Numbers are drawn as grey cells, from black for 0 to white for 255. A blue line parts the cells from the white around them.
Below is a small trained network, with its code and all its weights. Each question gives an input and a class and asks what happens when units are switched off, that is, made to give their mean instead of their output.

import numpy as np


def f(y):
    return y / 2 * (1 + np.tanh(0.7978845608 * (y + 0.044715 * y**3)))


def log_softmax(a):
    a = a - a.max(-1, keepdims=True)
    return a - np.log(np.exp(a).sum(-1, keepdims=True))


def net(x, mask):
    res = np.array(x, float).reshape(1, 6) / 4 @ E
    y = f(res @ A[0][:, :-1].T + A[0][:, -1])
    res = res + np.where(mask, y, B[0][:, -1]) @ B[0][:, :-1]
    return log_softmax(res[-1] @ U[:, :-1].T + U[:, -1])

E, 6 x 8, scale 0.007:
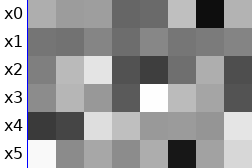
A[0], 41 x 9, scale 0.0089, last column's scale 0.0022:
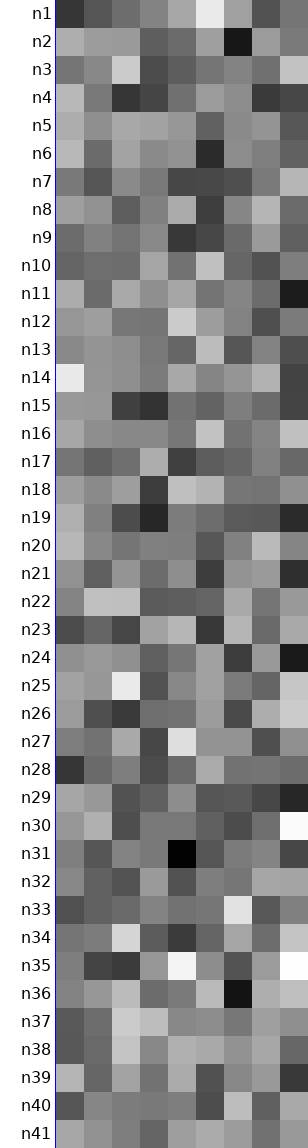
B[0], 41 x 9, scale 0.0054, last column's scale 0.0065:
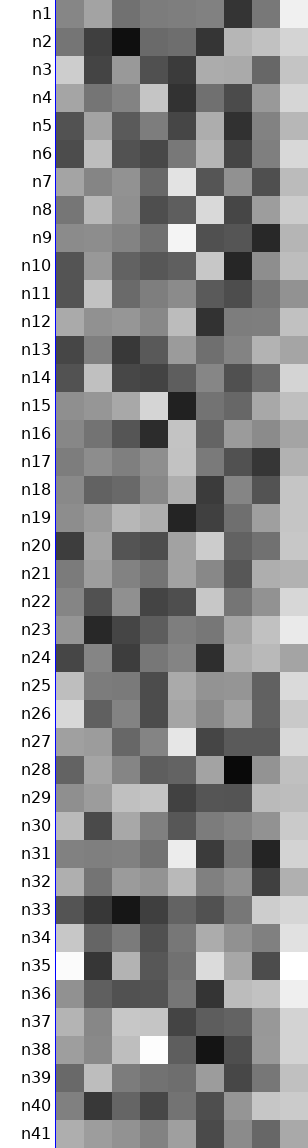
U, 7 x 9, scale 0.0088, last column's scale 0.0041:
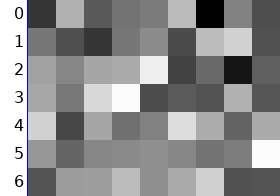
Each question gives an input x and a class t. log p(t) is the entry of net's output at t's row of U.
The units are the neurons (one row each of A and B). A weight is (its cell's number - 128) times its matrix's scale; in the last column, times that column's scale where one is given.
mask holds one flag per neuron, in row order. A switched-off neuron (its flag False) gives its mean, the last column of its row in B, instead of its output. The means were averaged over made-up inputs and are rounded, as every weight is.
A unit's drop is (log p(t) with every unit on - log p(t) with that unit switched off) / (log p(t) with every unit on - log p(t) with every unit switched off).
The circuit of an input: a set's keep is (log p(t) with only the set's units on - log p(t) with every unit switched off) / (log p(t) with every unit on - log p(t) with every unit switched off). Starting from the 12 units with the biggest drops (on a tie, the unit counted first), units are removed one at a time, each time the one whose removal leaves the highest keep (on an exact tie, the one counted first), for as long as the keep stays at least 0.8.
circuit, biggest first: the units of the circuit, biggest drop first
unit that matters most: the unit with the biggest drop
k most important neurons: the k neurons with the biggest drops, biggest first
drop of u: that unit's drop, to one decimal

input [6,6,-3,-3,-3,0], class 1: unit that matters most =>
n2
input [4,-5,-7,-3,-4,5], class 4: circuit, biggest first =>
n35; n26
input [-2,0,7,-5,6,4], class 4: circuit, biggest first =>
n34; n3
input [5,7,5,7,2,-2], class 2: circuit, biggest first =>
n27; n18
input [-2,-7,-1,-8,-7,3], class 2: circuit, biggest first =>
n31; n9
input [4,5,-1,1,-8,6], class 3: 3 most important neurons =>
n19; n29; n15
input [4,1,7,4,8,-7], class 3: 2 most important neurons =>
n38; n37
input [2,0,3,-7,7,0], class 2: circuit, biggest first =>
n31; n9; n7
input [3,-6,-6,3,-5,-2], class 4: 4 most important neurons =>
n35; n38; n26; n37
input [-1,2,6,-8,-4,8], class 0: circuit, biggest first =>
n6; n20
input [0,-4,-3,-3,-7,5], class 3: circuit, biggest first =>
n29; n15
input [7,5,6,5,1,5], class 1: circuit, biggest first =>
n2; n36
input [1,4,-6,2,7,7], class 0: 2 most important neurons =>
n14; n20
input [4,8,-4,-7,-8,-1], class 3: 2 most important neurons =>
n19; n15
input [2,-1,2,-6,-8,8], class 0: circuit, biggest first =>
n20; n6
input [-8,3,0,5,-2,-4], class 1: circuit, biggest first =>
n33
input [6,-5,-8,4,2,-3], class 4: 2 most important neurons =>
n35; n26
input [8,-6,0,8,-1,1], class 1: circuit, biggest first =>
n2; n36
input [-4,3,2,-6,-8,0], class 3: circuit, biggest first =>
n15; n29
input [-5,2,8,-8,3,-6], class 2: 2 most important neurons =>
n31; n9
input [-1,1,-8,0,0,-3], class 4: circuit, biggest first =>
n35
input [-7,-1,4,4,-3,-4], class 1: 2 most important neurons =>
n33; n40
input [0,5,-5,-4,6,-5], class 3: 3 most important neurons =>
n37; n38; n20
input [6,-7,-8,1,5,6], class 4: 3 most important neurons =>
n35; n26; n33
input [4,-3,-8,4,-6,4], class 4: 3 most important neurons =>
n35; n26; n38
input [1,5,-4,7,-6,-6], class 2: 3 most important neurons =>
n12; n27; n18
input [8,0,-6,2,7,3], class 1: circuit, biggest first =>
n36
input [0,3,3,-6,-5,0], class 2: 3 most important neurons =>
n31; n9; n7
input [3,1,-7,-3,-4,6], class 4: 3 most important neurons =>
n35; n26; n30
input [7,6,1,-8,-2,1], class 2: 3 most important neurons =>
n31; n9; n7
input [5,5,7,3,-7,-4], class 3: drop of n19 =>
0.3
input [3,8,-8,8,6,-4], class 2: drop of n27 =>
0.2
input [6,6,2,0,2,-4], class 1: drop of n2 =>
0.1
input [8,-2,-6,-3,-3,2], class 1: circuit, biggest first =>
n2
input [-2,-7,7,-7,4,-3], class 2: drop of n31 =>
0.5
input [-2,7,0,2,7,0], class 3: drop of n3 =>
0.0
